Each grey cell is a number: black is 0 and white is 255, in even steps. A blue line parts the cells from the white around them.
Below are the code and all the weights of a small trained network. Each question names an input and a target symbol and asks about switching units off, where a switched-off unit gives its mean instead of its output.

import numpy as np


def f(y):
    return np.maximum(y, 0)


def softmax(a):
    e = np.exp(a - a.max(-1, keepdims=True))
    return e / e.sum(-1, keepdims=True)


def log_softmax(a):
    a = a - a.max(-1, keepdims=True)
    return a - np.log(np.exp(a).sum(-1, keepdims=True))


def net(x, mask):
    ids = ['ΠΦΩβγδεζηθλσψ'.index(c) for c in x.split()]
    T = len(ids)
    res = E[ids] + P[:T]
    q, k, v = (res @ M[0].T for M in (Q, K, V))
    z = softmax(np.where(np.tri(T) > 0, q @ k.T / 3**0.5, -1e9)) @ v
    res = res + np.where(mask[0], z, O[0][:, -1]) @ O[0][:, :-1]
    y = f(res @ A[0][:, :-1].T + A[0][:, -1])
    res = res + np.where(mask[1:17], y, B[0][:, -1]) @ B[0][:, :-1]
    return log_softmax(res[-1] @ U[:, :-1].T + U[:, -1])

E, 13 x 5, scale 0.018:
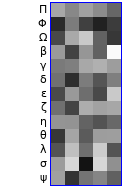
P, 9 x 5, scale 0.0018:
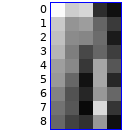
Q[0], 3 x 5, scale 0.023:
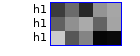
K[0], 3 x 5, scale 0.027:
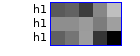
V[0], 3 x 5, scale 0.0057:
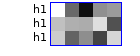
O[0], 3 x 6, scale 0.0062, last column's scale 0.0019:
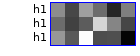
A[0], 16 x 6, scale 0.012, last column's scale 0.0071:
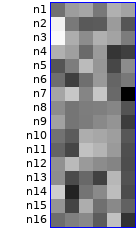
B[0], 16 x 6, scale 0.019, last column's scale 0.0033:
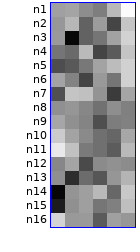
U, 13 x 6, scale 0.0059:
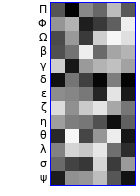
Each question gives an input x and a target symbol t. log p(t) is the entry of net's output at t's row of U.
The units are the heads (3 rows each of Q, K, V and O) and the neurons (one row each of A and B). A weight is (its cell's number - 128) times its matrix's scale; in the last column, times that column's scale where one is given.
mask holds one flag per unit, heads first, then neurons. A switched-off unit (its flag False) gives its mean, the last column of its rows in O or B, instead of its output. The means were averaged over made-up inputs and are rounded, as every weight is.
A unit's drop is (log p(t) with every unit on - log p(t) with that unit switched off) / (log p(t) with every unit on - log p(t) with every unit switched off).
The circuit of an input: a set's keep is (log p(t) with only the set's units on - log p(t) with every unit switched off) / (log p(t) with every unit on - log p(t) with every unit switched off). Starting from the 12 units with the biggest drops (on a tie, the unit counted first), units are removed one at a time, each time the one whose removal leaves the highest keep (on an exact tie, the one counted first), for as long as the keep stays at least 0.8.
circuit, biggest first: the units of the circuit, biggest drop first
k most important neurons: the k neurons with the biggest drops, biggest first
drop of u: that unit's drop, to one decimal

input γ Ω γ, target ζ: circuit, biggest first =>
n11, h1, n10
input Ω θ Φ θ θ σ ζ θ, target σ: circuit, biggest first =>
h1, n6
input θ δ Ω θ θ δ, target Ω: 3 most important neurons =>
n14, n4, n3
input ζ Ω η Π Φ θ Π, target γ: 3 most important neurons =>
n3, n14, n15
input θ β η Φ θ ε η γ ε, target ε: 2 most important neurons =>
n16, n1
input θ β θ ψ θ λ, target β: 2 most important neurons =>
n4, n5
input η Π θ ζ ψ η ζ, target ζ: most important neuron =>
n11
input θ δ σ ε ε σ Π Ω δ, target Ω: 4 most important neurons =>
n14, n4, n3, n6
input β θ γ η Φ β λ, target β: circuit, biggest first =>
h1, n4
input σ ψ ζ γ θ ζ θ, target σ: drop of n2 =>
-0.1
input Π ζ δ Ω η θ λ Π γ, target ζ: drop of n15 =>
0.1
